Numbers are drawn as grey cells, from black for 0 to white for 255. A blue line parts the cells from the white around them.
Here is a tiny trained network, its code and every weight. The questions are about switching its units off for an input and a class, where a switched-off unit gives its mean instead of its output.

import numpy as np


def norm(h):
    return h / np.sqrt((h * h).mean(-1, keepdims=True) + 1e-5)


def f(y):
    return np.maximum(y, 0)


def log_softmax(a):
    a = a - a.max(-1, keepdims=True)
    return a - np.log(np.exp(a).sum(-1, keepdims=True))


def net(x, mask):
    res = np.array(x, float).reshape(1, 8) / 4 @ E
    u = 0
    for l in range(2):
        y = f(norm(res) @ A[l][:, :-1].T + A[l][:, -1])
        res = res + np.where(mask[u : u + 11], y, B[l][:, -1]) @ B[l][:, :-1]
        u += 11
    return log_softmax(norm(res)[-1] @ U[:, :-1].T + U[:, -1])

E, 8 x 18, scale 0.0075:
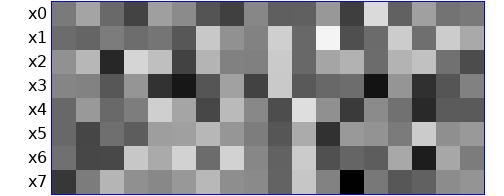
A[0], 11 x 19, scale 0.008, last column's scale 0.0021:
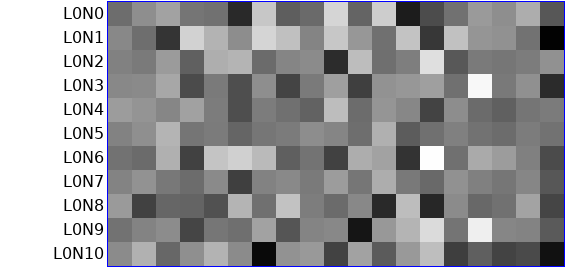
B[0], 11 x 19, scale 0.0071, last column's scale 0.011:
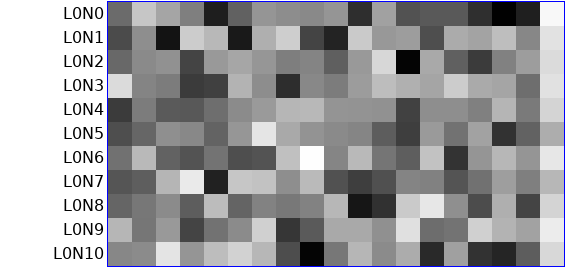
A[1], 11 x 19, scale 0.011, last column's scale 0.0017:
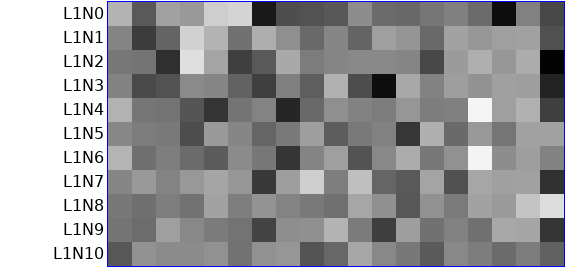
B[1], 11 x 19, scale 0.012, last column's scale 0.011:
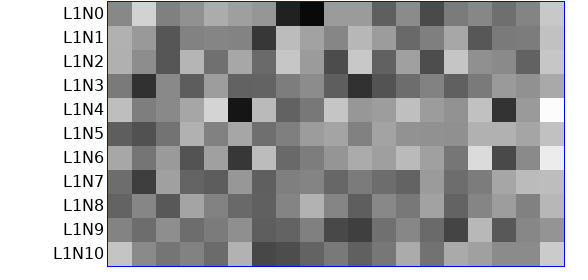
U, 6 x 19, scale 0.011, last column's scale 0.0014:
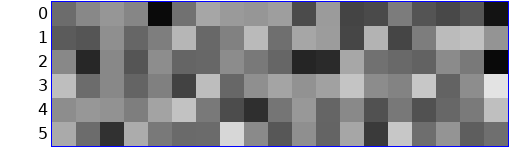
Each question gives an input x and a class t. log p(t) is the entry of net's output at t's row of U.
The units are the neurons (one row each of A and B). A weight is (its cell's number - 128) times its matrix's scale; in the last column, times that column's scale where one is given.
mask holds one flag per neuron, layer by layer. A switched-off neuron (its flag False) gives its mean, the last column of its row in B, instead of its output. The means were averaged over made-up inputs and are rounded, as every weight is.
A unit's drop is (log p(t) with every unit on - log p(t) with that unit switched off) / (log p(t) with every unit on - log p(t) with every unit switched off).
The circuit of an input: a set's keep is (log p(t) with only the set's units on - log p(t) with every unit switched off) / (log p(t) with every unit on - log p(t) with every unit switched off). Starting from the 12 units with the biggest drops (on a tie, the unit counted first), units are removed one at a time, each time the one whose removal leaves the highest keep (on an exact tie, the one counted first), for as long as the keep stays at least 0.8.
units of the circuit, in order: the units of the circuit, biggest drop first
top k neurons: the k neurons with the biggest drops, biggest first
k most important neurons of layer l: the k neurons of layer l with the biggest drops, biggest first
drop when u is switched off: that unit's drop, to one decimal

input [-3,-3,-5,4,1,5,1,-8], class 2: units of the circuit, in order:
(L0N8)
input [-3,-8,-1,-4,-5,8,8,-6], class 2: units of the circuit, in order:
(L0N8; L1N3)
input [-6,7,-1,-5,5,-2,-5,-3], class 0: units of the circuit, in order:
(L0N0; L1N4)
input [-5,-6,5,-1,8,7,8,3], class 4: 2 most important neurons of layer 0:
(L0N10; L0N2)
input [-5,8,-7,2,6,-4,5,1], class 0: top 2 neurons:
(L0N1; L0N10)
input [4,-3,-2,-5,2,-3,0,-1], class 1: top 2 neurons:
(L0N6; L0N2)
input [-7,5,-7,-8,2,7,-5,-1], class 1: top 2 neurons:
(L0N6; L0N2)
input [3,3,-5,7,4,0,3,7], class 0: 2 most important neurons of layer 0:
(L0N10; L0N6)
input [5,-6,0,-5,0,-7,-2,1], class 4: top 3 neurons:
(L0N10; L1N0; L0N4)
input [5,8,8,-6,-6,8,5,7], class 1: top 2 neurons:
(L0N6; L1N7)
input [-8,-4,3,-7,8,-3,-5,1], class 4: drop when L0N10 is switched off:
1.7
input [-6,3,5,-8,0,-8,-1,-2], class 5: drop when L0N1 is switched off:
0.9
